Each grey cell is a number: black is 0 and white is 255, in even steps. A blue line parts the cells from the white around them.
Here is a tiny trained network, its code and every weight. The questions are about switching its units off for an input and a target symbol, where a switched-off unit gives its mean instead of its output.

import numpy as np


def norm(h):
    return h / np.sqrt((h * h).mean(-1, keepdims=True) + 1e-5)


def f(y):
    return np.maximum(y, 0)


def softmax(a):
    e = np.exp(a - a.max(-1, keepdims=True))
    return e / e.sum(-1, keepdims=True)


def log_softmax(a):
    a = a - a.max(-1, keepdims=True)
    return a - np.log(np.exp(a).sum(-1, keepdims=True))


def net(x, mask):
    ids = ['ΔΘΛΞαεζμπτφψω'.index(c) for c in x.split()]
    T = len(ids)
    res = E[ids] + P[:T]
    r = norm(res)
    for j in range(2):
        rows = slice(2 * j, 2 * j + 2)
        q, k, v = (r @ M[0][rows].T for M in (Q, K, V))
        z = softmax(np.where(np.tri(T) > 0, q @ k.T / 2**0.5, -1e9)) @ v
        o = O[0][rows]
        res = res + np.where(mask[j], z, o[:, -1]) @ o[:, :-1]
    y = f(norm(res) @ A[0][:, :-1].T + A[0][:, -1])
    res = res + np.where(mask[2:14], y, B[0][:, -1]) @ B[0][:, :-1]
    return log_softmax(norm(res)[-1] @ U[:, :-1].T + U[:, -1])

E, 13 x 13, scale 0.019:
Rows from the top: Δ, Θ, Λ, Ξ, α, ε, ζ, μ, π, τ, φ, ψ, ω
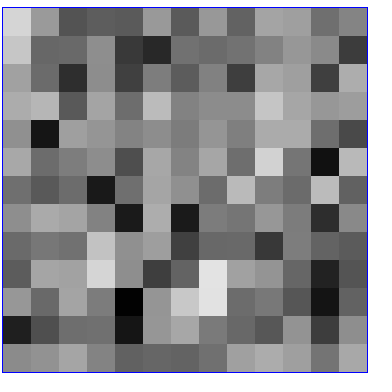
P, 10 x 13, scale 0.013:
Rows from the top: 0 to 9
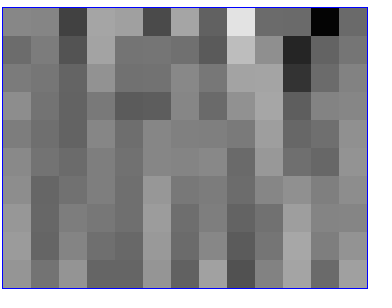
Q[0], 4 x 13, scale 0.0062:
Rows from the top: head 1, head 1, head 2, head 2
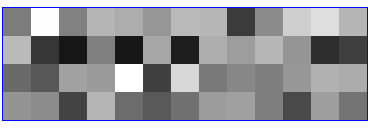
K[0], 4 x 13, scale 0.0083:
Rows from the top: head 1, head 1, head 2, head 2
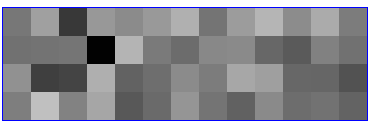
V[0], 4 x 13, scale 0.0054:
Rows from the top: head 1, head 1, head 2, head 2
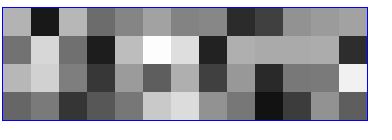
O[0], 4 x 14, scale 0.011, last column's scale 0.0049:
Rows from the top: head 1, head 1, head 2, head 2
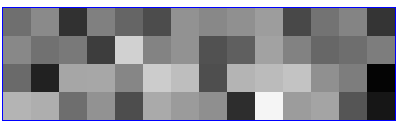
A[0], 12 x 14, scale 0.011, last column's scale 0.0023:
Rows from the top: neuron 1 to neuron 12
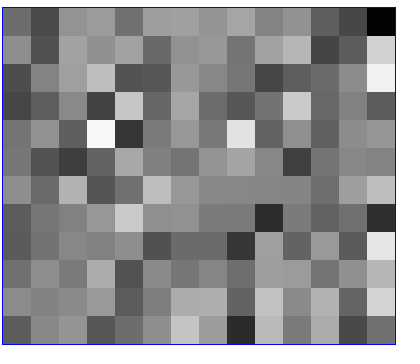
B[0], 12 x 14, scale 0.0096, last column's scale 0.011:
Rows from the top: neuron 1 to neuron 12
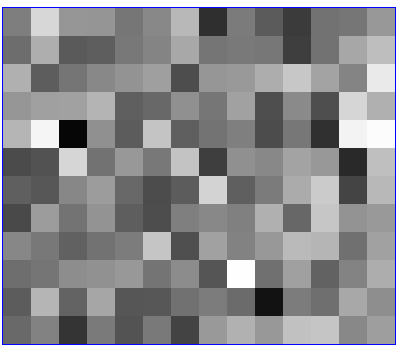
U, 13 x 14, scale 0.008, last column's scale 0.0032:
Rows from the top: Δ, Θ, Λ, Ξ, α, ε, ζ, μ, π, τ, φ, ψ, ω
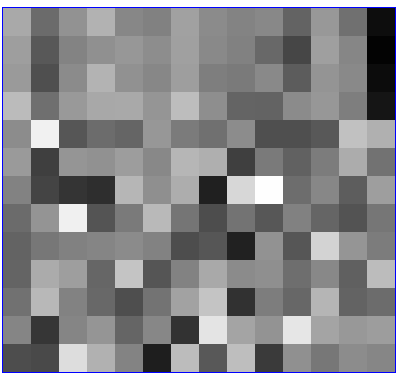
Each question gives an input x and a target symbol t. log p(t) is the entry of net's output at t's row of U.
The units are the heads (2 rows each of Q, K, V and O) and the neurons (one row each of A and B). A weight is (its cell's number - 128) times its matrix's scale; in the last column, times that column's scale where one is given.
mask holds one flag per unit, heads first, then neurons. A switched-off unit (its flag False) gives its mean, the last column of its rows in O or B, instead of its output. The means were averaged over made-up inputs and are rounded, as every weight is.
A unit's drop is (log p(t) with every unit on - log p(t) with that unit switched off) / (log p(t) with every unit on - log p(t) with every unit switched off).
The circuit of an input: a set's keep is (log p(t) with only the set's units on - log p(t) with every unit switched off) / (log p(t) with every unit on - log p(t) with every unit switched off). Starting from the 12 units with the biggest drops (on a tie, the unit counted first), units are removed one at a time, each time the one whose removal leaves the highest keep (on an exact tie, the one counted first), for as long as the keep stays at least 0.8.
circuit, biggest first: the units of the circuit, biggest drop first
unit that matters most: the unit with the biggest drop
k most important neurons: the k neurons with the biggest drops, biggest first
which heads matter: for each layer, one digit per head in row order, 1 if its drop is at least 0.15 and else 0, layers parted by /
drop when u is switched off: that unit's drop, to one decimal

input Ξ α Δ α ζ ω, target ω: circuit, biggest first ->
head 1; neuron 5; neuron 4
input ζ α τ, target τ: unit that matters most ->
head 1
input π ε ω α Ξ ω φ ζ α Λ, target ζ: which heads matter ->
10
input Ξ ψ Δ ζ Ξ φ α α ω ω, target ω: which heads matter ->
11
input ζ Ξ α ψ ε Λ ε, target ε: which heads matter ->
10
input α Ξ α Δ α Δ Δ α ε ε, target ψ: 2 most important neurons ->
neuron 7; neuron 1
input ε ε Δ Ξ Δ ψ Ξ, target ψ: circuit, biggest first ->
head 1; neuron 5
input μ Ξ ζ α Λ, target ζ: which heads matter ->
00
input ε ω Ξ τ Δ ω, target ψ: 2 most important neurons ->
neuron 3; neuron 2
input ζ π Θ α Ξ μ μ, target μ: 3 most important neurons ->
neuron 5; neuron 3; neuron 12
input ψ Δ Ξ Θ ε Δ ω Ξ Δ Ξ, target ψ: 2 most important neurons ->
neuron 5; neuron 7
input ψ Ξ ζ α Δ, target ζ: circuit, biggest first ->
head 1; neuron 5
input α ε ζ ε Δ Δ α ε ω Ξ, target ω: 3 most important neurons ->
neuron 5; neuron 4; neuron 3
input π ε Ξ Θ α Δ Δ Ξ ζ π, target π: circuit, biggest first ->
neuron 5; head 1; neuron 8
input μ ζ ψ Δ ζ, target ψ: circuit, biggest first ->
head 2; neuron 7
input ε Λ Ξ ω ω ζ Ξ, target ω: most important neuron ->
neuron 4
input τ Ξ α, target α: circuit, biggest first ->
head 1; neuron 5
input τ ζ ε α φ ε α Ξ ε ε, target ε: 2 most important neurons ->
neuron 5; neuron 7
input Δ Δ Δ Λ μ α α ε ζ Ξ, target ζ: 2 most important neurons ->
neuron 5; neuron 3
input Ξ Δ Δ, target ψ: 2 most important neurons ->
neuron 5; neuron 7
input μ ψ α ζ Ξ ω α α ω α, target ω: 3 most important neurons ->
neuron 5; neuron 4; neuron 6
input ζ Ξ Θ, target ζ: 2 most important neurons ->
neuron 5; neuron 9
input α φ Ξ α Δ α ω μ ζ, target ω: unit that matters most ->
neuron 6
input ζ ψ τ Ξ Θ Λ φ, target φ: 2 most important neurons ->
neuron 7; neuron 5
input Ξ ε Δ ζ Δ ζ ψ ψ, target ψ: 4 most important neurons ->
neuron 12; neuron 5; neuron 7; neuron 9
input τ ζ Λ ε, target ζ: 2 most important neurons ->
neuron 5; neuron 2
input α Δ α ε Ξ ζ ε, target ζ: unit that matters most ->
head 1
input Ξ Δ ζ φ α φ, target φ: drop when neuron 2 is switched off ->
0.1
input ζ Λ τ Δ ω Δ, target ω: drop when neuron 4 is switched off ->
0.3
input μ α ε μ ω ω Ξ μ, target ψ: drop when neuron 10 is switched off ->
0.0
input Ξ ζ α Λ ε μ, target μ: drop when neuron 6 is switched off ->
-0.1
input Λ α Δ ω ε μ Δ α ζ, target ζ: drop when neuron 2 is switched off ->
-0.1
